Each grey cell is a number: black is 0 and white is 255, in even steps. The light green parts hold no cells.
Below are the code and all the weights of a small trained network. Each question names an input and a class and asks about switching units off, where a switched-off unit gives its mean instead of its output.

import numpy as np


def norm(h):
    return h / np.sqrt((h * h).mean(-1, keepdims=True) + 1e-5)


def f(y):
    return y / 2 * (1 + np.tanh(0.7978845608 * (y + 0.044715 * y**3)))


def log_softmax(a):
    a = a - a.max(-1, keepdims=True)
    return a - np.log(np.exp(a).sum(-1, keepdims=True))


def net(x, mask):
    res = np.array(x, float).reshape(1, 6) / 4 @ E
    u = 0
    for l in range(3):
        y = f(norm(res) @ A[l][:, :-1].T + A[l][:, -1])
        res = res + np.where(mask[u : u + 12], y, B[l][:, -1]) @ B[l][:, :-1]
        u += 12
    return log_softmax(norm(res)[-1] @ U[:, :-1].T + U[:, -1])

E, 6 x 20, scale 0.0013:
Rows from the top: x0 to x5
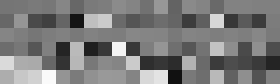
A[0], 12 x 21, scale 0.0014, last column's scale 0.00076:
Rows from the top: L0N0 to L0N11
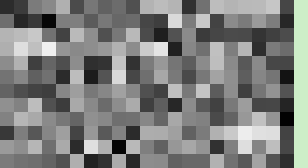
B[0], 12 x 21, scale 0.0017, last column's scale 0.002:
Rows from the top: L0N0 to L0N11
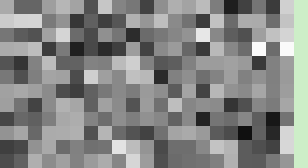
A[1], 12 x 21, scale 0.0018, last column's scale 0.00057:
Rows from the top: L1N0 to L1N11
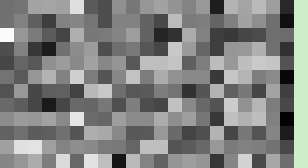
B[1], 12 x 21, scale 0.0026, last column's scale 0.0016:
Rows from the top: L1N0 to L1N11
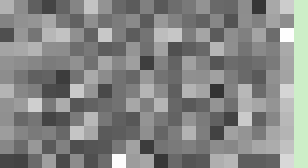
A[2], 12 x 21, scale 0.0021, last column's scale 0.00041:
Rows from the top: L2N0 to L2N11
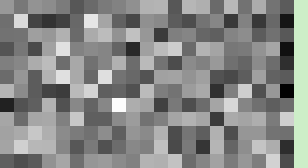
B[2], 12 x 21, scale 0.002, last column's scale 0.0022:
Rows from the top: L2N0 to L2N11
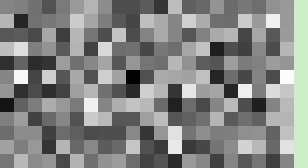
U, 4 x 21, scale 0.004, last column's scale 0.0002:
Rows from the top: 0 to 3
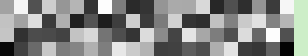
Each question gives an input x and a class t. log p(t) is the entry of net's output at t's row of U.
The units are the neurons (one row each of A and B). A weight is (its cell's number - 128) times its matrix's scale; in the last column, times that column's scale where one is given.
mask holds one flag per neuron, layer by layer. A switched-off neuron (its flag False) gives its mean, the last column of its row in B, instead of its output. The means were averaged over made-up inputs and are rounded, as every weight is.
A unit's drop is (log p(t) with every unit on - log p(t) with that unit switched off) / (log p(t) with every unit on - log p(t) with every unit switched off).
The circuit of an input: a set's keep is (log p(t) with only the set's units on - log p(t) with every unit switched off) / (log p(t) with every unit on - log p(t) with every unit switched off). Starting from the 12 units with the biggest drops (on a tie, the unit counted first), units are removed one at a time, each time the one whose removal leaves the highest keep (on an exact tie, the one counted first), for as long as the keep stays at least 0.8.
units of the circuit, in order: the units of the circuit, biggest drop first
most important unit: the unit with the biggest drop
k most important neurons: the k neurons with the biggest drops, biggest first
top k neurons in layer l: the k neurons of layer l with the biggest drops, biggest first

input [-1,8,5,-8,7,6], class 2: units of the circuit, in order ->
[L2N1]
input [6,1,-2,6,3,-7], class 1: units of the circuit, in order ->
[L1N7, L0N1]
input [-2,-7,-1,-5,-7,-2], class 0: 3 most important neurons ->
[L0N0, L0N9, L1N6]
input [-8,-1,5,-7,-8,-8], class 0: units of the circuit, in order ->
[L0N9, L2N3]
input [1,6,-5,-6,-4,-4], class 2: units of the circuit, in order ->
[L1N6, L2N1]
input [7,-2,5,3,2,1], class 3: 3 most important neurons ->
[L0N4, L0N9, L0N0]
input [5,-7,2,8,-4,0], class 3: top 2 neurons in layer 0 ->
[L0N4, L0N11]
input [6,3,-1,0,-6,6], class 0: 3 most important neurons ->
[L0N0, L0N9, L0N1]
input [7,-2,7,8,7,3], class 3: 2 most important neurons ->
[L0N4, L2N7]
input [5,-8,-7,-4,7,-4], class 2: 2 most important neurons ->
[L1N8, L0N9]
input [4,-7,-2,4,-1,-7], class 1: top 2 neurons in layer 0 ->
[L0N1, L0N6]
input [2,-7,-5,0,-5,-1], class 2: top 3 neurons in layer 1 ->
[L1N0, L1N8, L1N2]
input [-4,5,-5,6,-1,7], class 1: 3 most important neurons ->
[L0N3, L1N11, L0N10]
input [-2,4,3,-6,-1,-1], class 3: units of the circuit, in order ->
[L1N11]
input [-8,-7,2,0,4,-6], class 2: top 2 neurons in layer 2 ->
[L2N6, L2N8]
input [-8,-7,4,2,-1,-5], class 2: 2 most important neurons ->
[L0N3, L1N0]
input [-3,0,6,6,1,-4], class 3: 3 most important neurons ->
[L0N4, L0N3, L2N7]
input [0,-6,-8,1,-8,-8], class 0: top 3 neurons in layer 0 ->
[L0N0, L0N9, L0N3]
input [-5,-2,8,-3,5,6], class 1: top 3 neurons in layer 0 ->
[L0N3, L0N9, L0N0]
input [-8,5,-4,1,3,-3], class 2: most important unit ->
L1N6
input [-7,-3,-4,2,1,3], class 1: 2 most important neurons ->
[L0N3, L1N6]
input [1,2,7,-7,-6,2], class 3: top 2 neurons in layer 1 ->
[L1N11, L1N2]
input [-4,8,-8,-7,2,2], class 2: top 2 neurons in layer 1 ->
[L1N6, L1N9]
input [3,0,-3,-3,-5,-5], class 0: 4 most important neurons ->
[L0N0, L0N9, L0N3, L1N10]
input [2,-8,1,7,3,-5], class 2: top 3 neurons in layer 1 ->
[L1N8, L1N11, L1N0]
